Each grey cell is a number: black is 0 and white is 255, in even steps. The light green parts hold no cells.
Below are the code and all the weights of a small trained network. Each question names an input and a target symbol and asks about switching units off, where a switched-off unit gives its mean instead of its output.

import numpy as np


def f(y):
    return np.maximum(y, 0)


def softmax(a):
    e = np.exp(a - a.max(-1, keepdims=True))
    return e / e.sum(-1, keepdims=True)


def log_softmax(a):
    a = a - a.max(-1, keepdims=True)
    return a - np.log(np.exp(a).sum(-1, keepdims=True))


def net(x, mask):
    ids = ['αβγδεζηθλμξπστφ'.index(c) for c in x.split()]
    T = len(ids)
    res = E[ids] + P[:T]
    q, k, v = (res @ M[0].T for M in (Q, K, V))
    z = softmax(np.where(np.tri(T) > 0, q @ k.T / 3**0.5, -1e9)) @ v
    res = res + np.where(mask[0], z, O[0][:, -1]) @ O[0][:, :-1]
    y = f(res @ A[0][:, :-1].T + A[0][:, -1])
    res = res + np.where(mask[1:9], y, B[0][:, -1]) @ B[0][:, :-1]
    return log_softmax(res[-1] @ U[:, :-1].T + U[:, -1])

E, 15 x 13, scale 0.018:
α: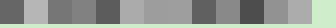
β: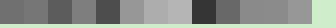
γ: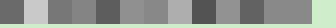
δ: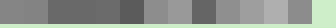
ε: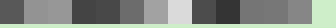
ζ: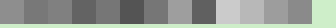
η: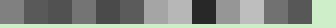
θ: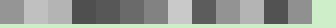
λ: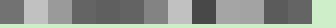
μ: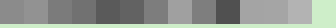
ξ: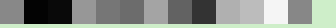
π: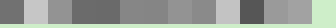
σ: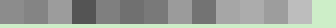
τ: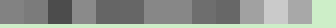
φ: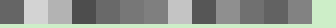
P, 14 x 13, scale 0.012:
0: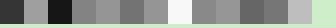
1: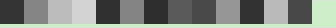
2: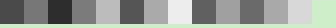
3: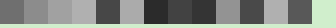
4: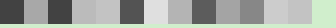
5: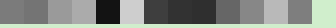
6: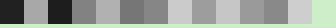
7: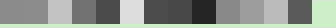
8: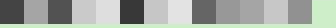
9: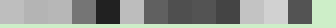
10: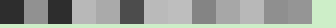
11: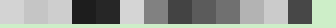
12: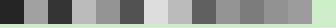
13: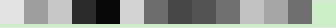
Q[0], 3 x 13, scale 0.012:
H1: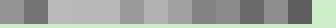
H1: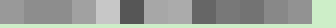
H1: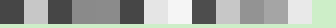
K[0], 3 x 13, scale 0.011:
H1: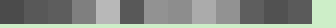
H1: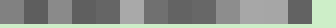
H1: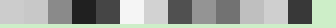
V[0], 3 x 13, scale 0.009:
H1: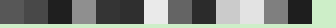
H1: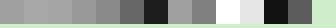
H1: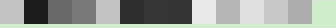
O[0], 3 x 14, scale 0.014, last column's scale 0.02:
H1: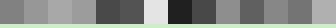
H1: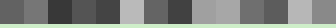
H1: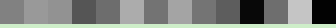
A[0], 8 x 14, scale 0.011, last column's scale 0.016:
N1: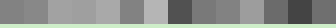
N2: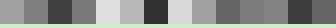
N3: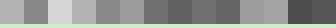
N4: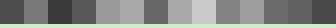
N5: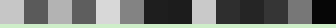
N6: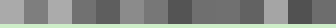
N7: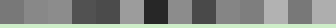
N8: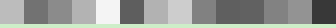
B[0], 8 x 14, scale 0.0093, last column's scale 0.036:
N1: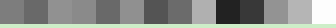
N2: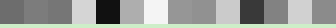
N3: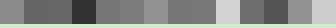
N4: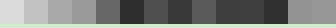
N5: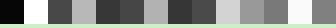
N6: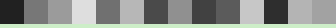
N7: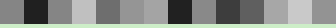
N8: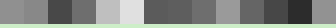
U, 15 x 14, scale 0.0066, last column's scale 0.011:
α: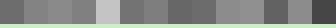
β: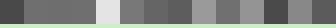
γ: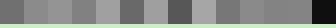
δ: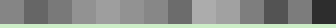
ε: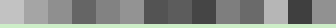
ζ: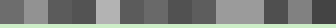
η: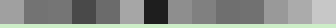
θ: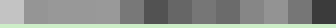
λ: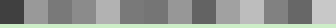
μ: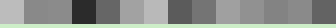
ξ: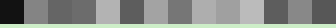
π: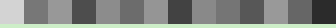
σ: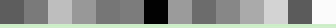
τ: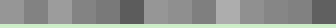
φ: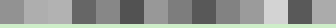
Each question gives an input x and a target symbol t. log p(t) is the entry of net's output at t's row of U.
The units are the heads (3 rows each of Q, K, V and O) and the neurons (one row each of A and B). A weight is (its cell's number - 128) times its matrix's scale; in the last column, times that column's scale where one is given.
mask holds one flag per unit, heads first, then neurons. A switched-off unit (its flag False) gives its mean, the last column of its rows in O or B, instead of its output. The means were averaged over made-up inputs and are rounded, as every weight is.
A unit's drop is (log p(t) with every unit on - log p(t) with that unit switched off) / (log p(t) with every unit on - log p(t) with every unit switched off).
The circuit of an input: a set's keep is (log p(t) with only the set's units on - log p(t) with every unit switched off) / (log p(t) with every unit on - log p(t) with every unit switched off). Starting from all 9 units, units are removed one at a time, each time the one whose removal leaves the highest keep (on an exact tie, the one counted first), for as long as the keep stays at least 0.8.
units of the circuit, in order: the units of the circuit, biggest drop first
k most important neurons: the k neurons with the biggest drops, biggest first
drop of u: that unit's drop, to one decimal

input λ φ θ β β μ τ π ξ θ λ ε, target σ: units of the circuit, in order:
(N6)
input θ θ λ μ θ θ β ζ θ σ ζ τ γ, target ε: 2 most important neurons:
(N8 N6)
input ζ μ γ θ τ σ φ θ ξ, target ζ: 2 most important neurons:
(N4 N1)
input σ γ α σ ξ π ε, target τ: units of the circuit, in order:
(H1 N2 N1 N4)
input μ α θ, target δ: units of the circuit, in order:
(H1 N2 N8 N1)
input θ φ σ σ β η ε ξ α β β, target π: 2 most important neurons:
(N1 N6)
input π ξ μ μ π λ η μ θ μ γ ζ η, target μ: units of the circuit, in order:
(H1 N1)
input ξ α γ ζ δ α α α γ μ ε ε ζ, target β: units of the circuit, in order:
(H1 N1 N8 N3)
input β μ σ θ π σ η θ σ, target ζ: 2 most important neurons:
(N1 N4)
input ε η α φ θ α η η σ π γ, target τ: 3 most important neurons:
(N2 N1 N4)
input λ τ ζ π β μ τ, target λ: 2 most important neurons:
(N1 N8)
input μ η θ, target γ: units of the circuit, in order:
(H1 N1 N6)
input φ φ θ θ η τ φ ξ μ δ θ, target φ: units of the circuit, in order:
(H1 N3 N6 N1)
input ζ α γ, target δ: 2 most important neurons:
(N2 N8)
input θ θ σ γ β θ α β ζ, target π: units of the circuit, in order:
(H1 N1 N3)
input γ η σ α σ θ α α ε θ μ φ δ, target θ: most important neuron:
(N4)
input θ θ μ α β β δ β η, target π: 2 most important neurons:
(N1 N6)
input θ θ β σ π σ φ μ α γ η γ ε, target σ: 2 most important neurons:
(N3 N1)
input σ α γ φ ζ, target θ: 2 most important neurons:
(N4 N3)
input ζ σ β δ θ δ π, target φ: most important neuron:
(N3)
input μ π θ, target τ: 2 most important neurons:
(N2 N1)
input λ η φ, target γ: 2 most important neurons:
(N1 N6)
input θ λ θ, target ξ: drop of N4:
0.3
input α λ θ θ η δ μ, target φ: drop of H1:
0.4
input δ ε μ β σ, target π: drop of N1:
0.7
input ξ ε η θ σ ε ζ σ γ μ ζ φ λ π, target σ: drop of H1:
0.0
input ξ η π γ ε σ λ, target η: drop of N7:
0.1
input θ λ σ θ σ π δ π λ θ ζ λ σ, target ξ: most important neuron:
(N4)
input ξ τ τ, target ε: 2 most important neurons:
(N8 N6)
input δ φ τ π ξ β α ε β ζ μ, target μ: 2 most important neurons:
(N1 N6)
